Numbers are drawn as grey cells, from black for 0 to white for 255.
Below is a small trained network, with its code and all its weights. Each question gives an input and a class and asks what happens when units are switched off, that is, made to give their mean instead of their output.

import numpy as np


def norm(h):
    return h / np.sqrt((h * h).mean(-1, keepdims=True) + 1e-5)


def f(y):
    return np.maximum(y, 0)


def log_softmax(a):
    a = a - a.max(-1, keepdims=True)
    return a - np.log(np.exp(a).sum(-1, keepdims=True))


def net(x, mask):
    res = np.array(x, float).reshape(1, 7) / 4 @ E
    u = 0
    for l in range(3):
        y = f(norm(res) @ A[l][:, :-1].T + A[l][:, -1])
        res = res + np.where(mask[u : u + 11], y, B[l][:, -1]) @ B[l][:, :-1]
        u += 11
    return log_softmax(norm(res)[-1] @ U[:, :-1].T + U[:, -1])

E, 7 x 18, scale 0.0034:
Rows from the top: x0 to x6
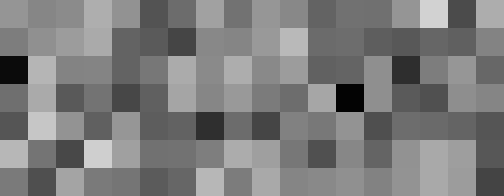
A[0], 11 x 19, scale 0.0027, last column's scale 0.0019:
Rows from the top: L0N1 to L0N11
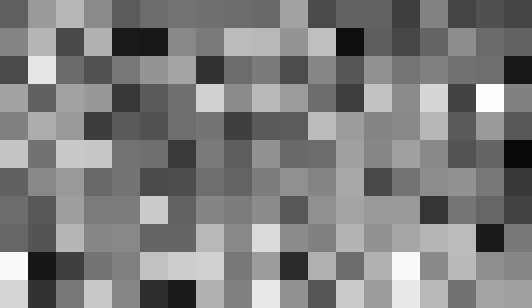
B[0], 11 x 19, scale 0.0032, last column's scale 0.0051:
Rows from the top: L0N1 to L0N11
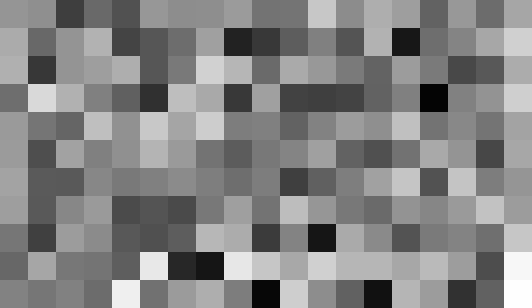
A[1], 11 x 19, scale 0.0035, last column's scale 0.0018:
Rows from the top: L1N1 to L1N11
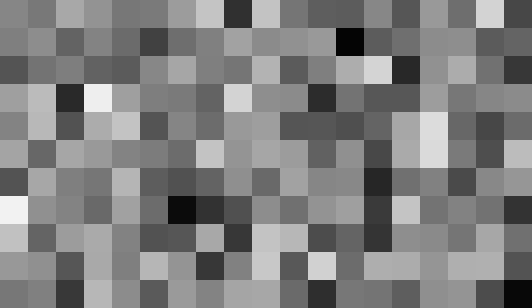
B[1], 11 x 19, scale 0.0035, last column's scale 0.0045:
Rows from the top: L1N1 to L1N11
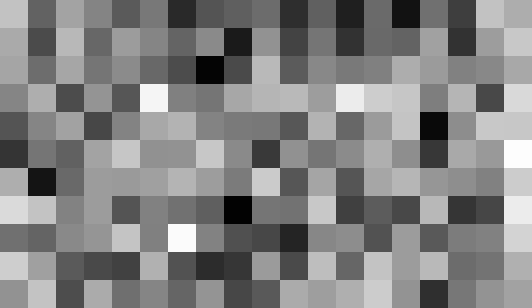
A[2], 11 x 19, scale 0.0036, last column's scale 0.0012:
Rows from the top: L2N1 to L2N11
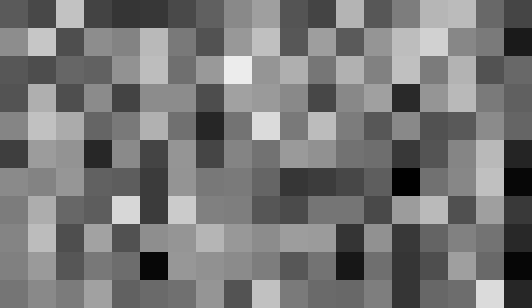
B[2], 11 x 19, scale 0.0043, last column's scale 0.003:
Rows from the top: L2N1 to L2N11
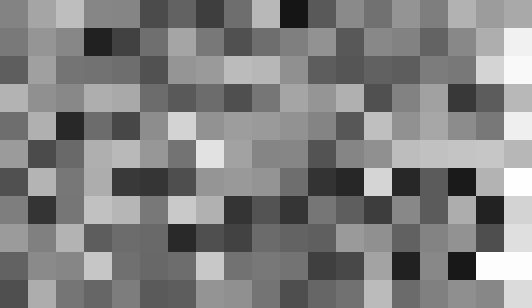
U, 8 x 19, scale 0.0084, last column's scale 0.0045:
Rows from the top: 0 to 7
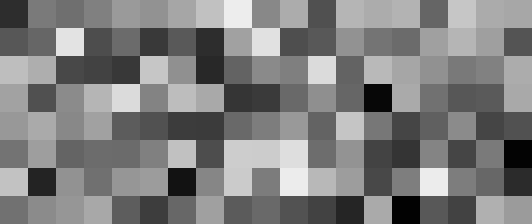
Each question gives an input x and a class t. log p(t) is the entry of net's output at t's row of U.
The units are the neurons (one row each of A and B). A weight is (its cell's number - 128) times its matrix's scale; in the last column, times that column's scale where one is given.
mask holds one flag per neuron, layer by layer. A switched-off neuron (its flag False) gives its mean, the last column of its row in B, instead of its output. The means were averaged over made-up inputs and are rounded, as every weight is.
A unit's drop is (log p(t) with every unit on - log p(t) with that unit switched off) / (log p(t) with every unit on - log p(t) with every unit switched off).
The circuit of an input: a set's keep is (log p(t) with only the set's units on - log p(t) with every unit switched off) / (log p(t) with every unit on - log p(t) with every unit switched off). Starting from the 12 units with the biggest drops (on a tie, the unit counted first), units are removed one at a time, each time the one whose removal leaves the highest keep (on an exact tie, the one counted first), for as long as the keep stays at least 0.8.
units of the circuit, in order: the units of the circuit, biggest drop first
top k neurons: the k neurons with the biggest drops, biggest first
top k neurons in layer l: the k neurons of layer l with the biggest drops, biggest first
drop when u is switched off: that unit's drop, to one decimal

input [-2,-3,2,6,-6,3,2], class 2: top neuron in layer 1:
(L1N10)
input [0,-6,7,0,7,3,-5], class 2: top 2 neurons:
(L1N4 L0N11)
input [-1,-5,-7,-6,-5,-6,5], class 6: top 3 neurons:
(L0N10 L0N11 L0N9)
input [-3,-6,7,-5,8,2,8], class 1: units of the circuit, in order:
(L0N11 L2N1)
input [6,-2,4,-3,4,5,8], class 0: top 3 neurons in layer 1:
(L1N6 L1N8 L1N4)
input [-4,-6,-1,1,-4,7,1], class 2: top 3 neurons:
(L0N10 L1N10 L2N2)
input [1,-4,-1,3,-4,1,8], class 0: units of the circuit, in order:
(L0N10 L0N9 L1N6)
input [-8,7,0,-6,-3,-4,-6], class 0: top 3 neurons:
(L0N10 L1N8 L0N11)
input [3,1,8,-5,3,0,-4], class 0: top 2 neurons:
(L1N8 L0N2)
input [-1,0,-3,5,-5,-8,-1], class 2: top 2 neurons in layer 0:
(L0N10 L0N9)
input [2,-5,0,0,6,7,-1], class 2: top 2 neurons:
(L1N4 L1N8)
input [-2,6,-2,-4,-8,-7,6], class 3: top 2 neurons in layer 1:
(L1N9 L1N4)
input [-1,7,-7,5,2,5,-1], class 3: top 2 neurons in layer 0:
(L0N11 L0N4)
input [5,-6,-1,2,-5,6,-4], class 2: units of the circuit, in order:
(L0N10)
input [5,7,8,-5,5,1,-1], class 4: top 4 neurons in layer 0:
(L0N11 L0N1 L0N3 L0N10)
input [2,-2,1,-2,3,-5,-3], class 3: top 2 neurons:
(L0N10 L1N4)
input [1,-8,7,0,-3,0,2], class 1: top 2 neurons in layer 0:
(L0N11 L0N9)
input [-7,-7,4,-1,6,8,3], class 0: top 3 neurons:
(L1N8 L0N2 L2N3)
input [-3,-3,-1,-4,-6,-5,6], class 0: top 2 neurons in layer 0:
(L0N9 L0N11)
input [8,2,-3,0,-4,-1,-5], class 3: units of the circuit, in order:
(L0N11)
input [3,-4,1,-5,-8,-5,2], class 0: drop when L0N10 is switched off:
1.8
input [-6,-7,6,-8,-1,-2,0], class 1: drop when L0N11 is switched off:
0.3
